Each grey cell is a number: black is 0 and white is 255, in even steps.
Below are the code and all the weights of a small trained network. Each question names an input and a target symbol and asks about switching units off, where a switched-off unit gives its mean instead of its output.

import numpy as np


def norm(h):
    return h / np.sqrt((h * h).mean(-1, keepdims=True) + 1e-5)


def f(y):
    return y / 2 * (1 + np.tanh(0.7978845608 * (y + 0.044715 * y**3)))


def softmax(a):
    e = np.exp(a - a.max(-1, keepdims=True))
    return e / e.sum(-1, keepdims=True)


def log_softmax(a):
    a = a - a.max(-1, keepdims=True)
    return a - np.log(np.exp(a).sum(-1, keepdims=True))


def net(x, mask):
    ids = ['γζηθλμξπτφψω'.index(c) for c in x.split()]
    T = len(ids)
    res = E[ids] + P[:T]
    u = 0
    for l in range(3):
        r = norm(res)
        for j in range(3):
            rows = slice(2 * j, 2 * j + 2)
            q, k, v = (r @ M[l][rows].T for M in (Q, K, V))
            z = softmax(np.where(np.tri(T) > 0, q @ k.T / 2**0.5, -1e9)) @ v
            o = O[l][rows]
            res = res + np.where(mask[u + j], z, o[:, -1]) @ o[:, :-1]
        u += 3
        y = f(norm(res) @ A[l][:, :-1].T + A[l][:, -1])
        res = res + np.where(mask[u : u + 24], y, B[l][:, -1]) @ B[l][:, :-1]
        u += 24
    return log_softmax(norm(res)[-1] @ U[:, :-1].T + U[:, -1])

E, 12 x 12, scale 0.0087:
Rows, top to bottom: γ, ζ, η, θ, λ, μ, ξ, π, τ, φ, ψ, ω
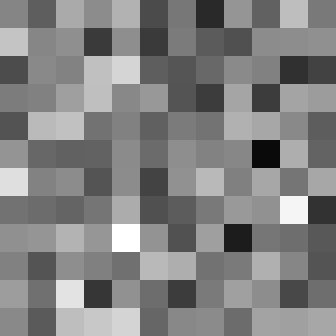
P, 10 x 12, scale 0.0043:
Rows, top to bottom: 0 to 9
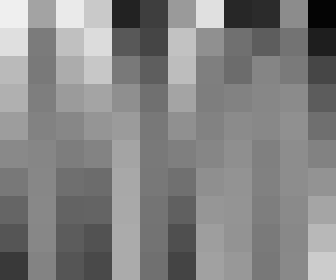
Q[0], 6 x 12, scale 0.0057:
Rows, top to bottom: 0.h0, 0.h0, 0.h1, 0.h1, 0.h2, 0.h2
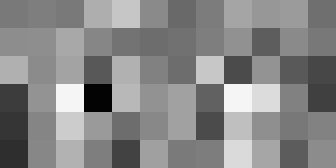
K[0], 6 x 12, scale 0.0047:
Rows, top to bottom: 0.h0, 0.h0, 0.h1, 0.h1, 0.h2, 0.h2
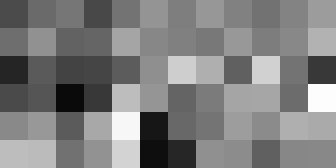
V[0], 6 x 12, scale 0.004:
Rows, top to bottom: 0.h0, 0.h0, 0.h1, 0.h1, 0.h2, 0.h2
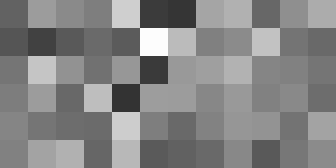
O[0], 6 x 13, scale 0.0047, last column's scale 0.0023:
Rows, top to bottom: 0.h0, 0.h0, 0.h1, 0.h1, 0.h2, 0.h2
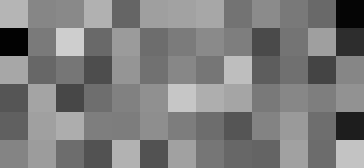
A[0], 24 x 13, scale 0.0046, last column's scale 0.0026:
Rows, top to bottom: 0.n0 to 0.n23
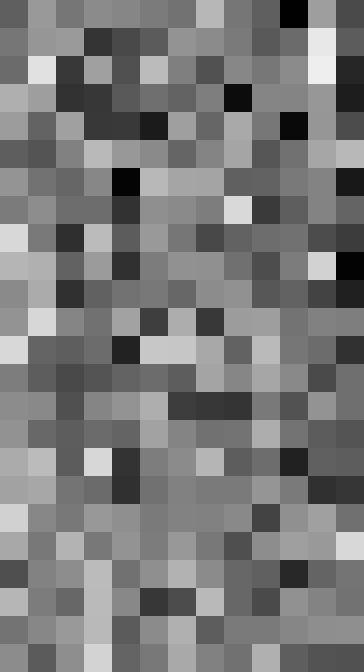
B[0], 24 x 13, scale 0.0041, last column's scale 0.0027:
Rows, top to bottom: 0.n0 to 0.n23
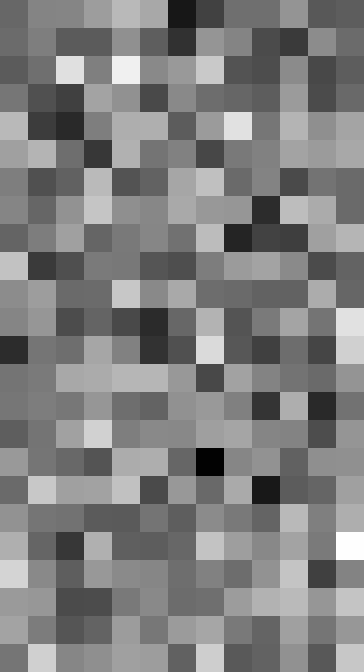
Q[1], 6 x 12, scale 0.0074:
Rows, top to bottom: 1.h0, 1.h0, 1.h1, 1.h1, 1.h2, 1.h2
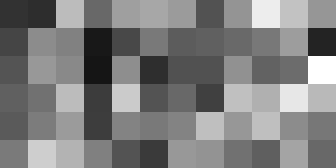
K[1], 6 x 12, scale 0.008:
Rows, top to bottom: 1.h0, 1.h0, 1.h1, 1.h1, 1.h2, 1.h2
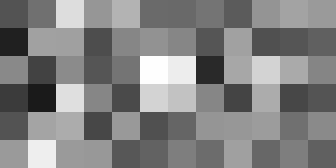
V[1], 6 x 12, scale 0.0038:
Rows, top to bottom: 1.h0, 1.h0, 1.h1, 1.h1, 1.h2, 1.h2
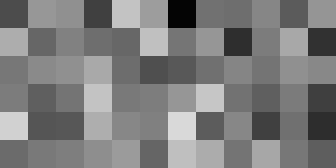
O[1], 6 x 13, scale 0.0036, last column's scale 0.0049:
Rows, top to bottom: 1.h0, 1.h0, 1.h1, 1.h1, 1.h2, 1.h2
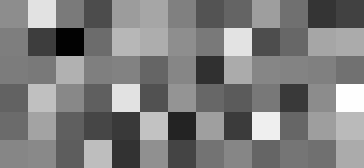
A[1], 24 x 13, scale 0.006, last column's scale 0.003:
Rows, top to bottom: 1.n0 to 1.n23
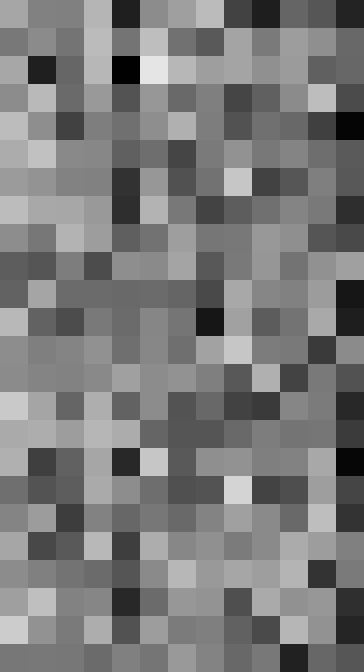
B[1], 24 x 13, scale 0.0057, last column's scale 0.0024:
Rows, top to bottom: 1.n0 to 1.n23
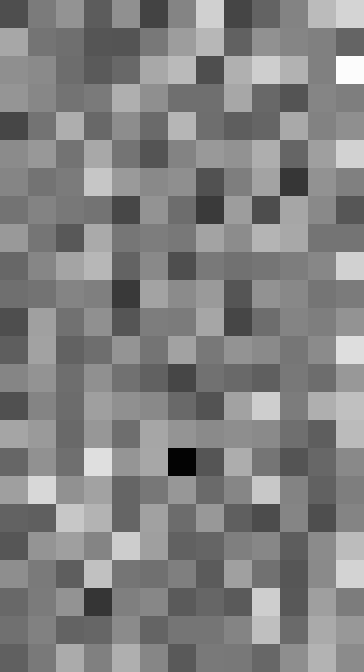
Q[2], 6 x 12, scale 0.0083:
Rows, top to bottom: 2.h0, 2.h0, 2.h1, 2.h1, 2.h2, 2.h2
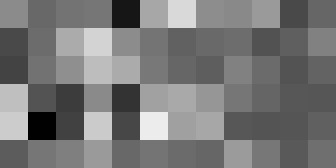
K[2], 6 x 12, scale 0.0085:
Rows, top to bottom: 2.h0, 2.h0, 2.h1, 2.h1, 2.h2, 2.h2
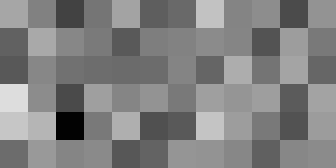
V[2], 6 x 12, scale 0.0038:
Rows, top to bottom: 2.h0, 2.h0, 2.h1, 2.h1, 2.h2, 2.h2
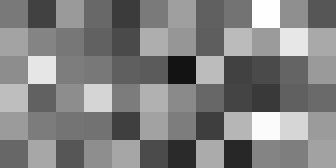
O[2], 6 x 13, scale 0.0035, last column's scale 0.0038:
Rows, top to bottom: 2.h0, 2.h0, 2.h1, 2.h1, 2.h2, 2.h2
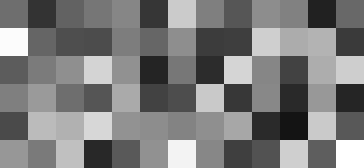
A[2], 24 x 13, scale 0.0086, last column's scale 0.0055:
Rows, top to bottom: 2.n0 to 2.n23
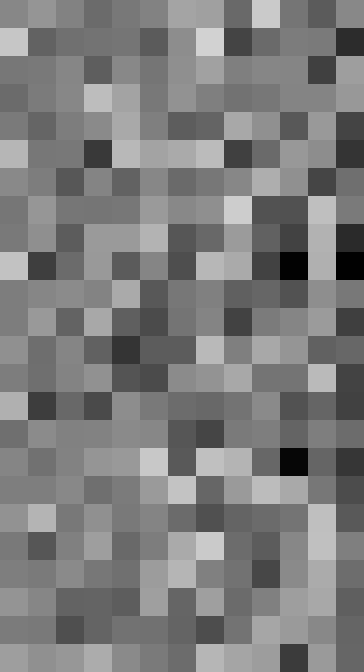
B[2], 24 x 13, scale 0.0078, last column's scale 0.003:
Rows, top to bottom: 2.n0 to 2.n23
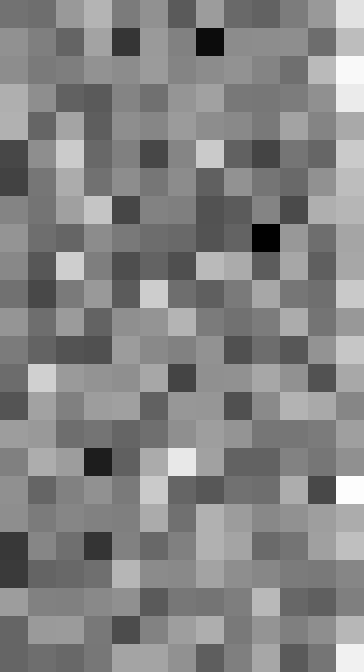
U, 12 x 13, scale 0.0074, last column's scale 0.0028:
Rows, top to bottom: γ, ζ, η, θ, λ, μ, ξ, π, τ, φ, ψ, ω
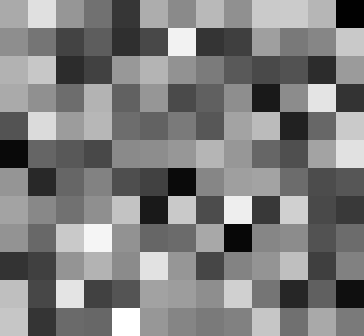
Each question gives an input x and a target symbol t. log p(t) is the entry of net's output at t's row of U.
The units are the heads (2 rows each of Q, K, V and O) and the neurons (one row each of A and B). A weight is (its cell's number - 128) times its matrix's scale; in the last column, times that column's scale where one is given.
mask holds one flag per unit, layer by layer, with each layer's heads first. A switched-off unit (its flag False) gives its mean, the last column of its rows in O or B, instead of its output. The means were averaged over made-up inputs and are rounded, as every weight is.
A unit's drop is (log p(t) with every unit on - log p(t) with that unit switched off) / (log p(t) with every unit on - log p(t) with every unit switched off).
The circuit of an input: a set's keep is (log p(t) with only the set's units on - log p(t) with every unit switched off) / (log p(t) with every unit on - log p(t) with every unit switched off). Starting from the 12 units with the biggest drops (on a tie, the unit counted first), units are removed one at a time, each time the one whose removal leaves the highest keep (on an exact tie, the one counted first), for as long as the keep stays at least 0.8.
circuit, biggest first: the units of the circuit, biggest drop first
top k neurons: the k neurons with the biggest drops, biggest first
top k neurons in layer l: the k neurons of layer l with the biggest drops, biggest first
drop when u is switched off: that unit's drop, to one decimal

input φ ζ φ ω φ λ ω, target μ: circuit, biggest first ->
(2.n19)
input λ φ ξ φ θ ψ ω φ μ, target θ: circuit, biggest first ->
(0.h2; 2.n7)
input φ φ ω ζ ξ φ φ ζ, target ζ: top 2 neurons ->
(1.n18; 2.n1)
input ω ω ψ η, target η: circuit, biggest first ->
(0.h0; 2.n16)
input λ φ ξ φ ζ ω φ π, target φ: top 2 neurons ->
(2.n17; 0.n13)
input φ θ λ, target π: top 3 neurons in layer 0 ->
(0.n12; 0.n11; 0.n17)
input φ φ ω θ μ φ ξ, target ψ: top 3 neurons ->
(2.n16; 2.n9; 1.n16)
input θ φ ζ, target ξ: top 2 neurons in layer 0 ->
(0.n4; 0.n12)
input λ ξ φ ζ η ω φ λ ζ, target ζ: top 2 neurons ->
(0.n3; 2.n1)
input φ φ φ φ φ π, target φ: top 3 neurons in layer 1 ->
(1.n10; 1.n13; 1.n17)
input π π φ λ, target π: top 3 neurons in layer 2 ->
(2.n10; 2.n23; 2.n7)
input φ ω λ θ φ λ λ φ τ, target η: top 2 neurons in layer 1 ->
(1.n9; 1.n2)
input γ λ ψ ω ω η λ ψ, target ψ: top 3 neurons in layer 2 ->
(2.n9; 2.n16; 2.n23)
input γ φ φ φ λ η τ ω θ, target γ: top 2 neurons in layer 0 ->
(0.n5; 0.n2)
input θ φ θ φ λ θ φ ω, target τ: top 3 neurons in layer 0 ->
(0.n5; 0.n4; 0.n11)
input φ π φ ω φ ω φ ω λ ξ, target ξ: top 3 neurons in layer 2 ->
(2.n9; 2.n1; 2.n12)
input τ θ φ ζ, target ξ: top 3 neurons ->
(0.n12; 1.n16; 0.n4)
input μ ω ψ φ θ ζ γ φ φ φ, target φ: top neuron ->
(0.n12)
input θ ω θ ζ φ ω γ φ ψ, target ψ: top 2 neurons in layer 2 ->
(2.n16; 2.n9)
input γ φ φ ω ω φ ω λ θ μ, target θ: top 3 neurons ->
(1.n16; 1.n17; 2.n7)
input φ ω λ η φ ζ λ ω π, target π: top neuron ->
(1.n2)
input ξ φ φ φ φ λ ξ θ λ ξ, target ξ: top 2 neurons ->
(2.n9; 0.n1)
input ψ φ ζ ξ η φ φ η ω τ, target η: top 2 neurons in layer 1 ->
(1.n9; 1.n0)
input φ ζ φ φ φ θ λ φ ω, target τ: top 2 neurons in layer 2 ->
(2.n5; 2.n10)
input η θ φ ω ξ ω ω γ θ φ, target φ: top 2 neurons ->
(1.n2; 2.n17)
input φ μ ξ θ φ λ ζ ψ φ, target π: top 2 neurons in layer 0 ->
(0.n11; 0.n19)
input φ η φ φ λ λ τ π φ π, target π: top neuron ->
(0.n12)
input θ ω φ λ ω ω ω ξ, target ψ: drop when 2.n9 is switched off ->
0.3
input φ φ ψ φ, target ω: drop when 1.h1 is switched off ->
1.1
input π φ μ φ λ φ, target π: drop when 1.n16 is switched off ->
0.0
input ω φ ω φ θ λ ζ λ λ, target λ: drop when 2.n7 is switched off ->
0.1
